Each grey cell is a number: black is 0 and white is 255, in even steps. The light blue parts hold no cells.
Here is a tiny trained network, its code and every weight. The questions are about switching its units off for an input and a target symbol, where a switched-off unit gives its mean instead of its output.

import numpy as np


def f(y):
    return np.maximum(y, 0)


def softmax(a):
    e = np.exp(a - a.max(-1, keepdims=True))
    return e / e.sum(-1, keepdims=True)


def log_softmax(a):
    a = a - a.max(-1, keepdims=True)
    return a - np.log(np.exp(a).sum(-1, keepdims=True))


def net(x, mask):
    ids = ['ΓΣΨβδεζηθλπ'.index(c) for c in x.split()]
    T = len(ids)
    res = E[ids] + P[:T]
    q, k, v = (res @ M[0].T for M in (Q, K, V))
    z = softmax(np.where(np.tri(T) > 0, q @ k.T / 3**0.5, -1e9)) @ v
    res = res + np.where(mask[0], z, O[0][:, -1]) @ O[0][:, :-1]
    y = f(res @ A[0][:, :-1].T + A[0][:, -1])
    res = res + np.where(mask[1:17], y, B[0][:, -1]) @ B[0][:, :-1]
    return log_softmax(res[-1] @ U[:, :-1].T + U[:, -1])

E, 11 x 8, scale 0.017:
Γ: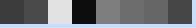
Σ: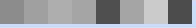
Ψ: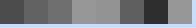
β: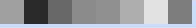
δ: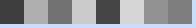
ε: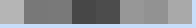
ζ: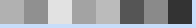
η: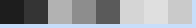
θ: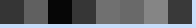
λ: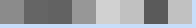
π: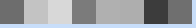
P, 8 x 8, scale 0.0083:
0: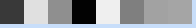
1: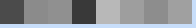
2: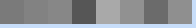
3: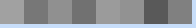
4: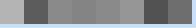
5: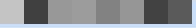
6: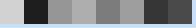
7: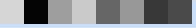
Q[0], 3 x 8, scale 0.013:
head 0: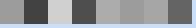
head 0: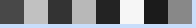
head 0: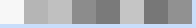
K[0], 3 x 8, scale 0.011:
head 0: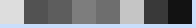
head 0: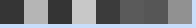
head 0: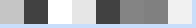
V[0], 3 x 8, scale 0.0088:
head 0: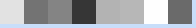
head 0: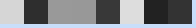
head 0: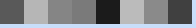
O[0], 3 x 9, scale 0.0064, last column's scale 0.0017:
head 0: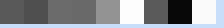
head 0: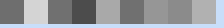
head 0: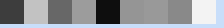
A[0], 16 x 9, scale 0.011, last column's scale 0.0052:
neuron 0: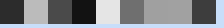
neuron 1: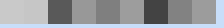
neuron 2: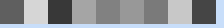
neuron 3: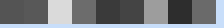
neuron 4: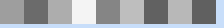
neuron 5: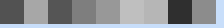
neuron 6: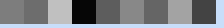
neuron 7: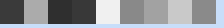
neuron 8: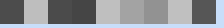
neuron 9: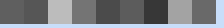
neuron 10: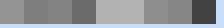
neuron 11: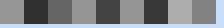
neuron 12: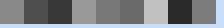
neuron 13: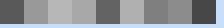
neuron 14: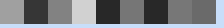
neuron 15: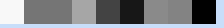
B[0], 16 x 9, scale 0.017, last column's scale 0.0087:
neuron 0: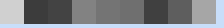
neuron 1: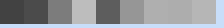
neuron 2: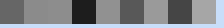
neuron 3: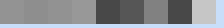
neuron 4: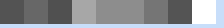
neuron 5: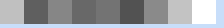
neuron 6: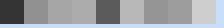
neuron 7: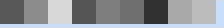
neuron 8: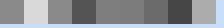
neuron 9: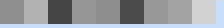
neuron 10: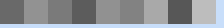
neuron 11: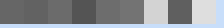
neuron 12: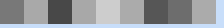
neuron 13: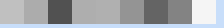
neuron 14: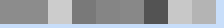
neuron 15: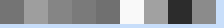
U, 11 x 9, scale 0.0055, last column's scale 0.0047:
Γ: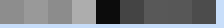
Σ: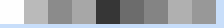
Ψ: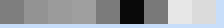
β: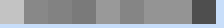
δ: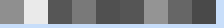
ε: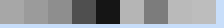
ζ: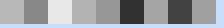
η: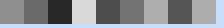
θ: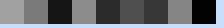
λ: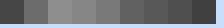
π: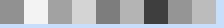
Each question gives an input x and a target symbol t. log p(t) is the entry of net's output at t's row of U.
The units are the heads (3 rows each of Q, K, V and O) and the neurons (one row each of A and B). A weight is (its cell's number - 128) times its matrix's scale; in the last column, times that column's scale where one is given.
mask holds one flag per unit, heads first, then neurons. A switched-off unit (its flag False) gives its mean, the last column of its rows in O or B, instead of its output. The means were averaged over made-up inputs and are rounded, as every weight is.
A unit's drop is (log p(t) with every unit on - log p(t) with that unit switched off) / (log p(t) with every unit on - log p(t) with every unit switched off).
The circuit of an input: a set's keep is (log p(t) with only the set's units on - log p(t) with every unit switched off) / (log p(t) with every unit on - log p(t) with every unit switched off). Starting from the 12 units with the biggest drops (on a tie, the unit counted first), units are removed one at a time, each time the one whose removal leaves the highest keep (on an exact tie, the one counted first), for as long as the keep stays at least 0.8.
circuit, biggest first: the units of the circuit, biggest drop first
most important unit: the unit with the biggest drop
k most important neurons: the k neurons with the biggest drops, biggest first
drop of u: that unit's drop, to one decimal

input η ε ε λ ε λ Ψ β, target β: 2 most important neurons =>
[neuron 5; neuron 12]
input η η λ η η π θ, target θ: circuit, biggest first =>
[neuron 0; head 0]
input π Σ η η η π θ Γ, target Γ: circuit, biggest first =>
[neuron 3]
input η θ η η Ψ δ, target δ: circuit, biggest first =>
[head 0; neuron 2]
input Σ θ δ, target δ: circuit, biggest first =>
[neuron 2; head 0]
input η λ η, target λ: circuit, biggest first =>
[head 0; neuron 7; neuron 5; neuron 4]
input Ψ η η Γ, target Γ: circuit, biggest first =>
[neuron 3; neuron 6]
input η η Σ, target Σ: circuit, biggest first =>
[neuron 5; head 0; neuron 4; neuron 13]
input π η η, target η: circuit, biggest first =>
[head 0; neuron 4; neuron 7]
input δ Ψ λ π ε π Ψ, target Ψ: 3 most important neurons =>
[neuron 14; neuron 9; neuron 11]
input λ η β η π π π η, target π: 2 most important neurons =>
[neuron 5; neuron 11]
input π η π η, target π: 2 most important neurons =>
[neuron 5; neuron 13]
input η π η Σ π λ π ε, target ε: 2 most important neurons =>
[neuron 4; neuron 13]
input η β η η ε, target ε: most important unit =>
neuron 4
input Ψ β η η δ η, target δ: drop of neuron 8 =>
0.1
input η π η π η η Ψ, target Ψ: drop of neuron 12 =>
0.0
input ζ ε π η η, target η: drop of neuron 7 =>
0.2
